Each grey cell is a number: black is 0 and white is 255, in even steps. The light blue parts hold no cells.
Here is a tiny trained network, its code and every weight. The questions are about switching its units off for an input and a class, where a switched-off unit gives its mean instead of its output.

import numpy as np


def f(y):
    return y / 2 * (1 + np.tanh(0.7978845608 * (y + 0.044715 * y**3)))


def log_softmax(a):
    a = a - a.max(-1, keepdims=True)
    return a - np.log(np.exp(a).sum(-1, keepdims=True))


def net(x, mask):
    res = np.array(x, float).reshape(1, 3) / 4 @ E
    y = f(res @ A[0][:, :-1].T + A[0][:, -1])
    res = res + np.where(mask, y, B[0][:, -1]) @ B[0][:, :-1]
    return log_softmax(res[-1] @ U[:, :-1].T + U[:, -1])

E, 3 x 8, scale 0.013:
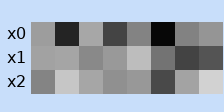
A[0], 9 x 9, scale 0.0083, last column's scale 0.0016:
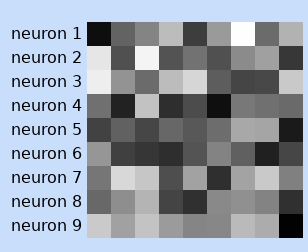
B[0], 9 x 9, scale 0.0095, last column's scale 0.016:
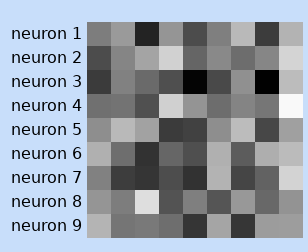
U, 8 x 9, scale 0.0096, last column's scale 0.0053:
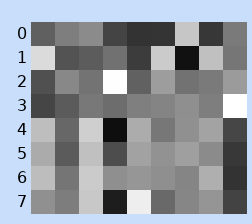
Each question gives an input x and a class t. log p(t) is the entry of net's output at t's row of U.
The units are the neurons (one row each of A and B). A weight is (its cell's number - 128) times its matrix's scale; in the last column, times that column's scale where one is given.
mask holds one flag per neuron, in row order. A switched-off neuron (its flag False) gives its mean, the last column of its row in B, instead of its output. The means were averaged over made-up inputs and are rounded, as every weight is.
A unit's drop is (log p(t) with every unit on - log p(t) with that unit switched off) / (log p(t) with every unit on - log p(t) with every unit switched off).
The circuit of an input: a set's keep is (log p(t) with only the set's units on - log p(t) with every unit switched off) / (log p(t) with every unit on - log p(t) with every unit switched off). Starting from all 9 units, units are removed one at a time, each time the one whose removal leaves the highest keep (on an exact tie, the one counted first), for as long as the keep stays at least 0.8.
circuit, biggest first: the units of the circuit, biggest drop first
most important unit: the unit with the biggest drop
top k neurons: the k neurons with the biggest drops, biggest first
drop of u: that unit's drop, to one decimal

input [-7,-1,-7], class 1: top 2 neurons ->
(neuron 6; neuron 4)
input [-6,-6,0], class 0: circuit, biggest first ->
(neuron 4; neuron 1)
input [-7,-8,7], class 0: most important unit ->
neuron 1
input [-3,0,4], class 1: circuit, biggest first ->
(neuron 4; neuron 3)
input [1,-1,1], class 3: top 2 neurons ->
(neuron 6; neuron 3)
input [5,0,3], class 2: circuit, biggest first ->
(neuron 2; neuron 4)
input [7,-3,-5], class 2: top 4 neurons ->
(neuron 4; neuron 7; neuron 2; neuron 9)
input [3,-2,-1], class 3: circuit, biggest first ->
(neuron 3; neuron 9)
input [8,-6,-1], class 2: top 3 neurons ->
(neuron 4; neuron 2; neuron 3)
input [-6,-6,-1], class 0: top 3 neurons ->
(neuron 4; neuron 2; neuron 1)
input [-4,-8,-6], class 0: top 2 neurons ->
(neuron 1; neuron 5)
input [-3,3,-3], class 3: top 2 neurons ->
(neuron 4; neuron 2)
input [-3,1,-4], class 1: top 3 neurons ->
(neuron 4; neuron 2; neuron 6)
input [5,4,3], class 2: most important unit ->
neuron 2
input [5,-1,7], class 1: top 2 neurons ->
(neuron 7; neuron 9)
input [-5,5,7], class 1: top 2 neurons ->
(neuron 9; neuron 7)
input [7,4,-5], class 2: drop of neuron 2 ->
0.2
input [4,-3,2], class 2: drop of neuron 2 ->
0.3
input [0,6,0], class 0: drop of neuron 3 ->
0.4
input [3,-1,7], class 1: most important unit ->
neuron 7
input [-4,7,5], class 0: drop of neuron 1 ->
0.0
